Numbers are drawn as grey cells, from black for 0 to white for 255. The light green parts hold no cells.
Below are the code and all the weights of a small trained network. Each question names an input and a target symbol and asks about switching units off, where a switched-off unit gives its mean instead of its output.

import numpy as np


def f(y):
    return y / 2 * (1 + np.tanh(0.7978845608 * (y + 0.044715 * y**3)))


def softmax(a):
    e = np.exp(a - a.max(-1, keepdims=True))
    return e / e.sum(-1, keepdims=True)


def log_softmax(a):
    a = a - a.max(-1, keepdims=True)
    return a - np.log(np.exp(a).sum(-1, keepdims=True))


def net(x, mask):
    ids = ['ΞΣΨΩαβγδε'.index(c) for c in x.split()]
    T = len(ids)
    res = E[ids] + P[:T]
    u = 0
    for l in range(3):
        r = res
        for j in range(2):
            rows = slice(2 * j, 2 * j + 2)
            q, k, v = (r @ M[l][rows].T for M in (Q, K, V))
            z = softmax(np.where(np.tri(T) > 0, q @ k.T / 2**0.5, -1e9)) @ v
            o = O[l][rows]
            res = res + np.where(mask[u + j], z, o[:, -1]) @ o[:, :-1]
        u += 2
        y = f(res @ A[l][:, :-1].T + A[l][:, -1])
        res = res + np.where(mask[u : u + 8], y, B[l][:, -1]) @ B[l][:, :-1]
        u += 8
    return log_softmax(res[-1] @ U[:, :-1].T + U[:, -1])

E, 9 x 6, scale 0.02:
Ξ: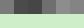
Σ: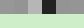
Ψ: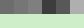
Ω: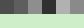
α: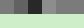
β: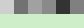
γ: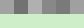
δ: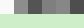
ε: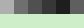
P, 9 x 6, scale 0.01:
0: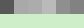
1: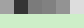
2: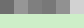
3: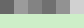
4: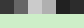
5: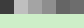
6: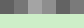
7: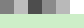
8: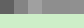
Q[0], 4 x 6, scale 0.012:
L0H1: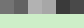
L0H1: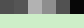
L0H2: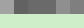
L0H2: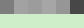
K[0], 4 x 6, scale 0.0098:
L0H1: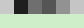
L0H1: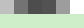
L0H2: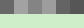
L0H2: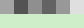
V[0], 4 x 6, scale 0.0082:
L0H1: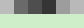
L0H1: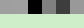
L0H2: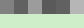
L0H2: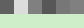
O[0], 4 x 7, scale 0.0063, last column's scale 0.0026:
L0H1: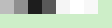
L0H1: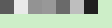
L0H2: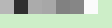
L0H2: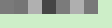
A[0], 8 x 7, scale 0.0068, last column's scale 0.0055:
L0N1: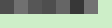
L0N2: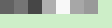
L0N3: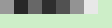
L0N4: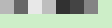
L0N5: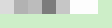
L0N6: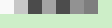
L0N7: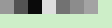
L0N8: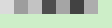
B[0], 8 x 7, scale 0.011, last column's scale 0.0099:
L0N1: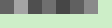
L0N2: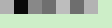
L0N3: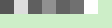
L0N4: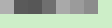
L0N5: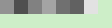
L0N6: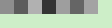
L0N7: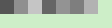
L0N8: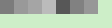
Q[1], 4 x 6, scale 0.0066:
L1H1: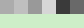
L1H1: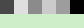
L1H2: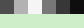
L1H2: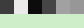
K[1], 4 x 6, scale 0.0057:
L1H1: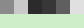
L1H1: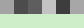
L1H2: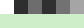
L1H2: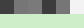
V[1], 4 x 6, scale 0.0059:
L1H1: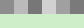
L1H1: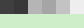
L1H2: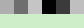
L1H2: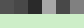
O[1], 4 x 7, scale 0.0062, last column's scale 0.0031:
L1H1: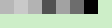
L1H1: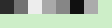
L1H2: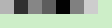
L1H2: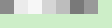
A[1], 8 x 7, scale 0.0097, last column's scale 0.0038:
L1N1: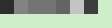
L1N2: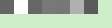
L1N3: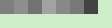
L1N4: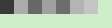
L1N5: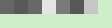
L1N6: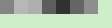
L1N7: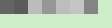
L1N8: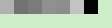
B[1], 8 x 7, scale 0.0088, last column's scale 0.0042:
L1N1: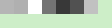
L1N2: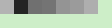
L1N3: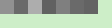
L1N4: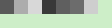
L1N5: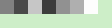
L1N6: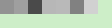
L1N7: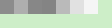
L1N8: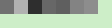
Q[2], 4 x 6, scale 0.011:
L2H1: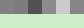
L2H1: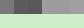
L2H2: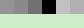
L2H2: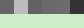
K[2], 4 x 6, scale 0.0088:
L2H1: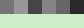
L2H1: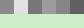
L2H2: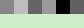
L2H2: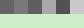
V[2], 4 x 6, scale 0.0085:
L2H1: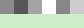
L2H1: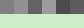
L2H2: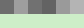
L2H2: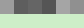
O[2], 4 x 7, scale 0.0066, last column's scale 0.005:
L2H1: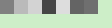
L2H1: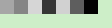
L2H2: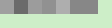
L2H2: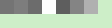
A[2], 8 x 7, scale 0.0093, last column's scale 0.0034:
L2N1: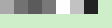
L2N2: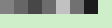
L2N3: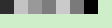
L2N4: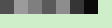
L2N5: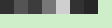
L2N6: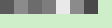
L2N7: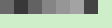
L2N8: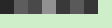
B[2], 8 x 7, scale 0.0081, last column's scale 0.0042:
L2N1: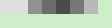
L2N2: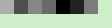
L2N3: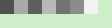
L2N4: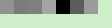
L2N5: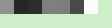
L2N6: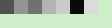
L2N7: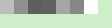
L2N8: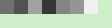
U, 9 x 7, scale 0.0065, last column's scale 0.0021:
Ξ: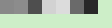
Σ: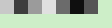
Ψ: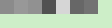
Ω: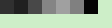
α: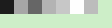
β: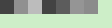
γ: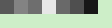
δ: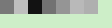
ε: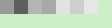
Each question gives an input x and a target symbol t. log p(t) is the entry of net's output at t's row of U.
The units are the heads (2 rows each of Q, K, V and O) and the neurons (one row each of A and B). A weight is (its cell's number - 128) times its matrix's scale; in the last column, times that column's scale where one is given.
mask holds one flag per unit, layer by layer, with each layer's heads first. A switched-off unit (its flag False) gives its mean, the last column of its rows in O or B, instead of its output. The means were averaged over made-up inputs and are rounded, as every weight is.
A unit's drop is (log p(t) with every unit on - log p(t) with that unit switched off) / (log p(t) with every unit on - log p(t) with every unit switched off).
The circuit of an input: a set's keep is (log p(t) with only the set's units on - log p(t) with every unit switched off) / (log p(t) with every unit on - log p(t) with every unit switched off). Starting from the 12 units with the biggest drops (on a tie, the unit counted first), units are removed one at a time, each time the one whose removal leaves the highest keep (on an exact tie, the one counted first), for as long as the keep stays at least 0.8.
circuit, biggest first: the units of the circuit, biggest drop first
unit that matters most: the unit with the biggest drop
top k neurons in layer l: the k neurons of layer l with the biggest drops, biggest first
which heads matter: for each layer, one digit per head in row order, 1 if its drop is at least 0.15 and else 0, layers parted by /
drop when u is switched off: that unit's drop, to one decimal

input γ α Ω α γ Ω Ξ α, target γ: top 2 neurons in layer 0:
[L0N7, L0N5]
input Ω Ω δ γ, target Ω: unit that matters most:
L0N6
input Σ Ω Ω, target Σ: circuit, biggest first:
[L0N2, L0H1, L2N2, L2N1]
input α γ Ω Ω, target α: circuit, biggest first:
[L0H1, L1N7, L2N3]
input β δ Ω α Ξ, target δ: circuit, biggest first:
[L0H1, L1H1]
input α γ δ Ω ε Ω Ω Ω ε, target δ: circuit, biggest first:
[L0N2, L0N3, L1H1]
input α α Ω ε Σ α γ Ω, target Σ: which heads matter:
00 / 00 / 00
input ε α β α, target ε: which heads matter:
10 / 10 / 00
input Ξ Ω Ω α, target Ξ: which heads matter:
00 / 01 / 00
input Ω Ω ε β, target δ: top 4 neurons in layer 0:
[L0N2, L0N3, L0N8, L0N7]
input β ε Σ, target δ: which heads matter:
00 / 11 / 00
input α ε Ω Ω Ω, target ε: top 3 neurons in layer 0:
[L0N3, L0N2, L0N5]
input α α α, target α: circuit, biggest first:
[L0H1, L1H2, L2N3]
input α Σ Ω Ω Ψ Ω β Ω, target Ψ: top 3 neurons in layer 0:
[L0N2, L0N3, L0N6]
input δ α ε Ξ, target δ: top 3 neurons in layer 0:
[L0N6, L0N2, L0N8]
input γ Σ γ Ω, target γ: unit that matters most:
L0H1
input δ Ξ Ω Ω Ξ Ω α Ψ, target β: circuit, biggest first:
[L1N4, L1N1]
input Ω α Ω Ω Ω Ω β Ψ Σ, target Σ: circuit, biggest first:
[L0N8, L0N5]
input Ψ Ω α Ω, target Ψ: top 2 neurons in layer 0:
[L0N2, L0N5]
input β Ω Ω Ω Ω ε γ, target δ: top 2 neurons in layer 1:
[L1N8, L1N1]
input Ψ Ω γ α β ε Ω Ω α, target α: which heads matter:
10 / 01 / 10
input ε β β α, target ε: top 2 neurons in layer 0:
[L0N7, L0N2]
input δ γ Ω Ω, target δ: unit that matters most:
L0N6
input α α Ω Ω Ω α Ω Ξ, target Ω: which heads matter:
10 / 00 / 00
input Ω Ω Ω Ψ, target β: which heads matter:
00 / 00 / 00
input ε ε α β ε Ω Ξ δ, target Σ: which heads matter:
00 / 01 / 00
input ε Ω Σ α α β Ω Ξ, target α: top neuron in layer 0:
[L0N5]
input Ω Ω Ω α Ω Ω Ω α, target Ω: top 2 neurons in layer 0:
[L0N2, L0N8]
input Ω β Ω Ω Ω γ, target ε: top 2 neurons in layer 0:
[L0N3, L0N5]
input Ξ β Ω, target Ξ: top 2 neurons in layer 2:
[L2N6, L2N3]
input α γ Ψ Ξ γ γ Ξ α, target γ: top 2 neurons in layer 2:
[L2N4, L2N3]
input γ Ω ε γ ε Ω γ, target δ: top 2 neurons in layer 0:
[L0N3, L0N2]
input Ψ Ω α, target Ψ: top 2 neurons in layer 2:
[L2N1, L2N6]
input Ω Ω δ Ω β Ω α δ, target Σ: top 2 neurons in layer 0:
[L0N6, L0N3]
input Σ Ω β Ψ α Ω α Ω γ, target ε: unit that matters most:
L1N5
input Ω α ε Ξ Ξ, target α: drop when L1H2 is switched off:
0.2
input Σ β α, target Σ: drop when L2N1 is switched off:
0.2
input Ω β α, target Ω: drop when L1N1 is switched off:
0.0
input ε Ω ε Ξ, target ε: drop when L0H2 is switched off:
0.0
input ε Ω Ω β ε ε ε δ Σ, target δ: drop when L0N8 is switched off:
0.1
